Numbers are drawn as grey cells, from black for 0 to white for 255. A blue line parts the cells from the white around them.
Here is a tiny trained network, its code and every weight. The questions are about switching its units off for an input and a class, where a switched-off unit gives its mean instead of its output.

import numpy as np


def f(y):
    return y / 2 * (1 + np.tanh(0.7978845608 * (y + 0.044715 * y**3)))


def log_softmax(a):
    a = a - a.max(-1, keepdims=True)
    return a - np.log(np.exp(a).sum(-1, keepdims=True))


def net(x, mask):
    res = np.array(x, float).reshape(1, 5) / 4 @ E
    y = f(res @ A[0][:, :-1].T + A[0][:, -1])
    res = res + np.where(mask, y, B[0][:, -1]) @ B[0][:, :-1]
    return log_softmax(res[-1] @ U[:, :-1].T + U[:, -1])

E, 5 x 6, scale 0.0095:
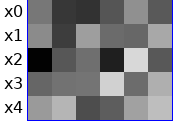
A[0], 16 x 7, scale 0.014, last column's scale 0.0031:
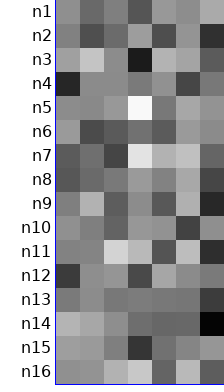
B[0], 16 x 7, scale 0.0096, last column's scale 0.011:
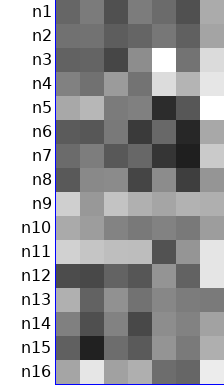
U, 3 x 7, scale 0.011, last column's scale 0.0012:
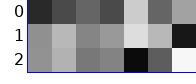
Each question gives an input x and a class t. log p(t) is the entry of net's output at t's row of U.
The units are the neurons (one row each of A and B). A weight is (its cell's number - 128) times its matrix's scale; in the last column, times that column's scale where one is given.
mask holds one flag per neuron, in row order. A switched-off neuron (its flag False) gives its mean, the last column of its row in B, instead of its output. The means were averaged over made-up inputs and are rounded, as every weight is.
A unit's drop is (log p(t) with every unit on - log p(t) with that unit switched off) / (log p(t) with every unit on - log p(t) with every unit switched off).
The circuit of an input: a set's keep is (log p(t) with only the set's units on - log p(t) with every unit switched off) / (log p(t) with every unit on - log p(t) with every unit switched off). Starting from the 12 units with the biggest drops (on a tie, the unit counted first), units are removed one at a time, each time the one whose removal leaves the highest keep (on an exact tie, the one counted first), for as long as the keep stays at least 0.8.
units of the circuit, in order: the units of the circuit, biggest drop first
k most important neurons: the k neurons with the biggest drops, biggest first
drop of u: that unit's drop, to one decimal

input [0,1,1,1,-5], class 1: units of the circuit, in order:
(n7)
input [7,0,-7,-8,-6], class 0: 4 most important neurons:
(n5, n11, n16, n14)
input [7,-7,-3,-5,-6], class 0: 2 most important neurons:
(n5, n11)
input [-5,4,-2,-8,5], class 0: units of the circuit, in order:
(n15, n3)
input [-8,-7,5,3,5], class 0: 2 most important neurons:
(n11, n12)
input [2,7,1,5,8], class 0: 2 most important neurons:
(n5, n11)
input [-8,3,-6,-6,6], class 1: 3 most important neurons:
(n3, n9, n7)
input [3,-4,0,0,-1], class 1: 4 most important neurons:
(n12, n5, n7, n6)
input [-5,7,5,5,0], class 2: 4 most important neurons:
(n3, n11, n15, n4)
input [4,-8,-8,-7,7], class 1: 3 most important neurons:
(n9, n12, n7)
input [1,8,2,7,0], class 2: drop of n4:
0.1
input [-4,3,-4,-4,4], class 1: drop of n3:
0.5
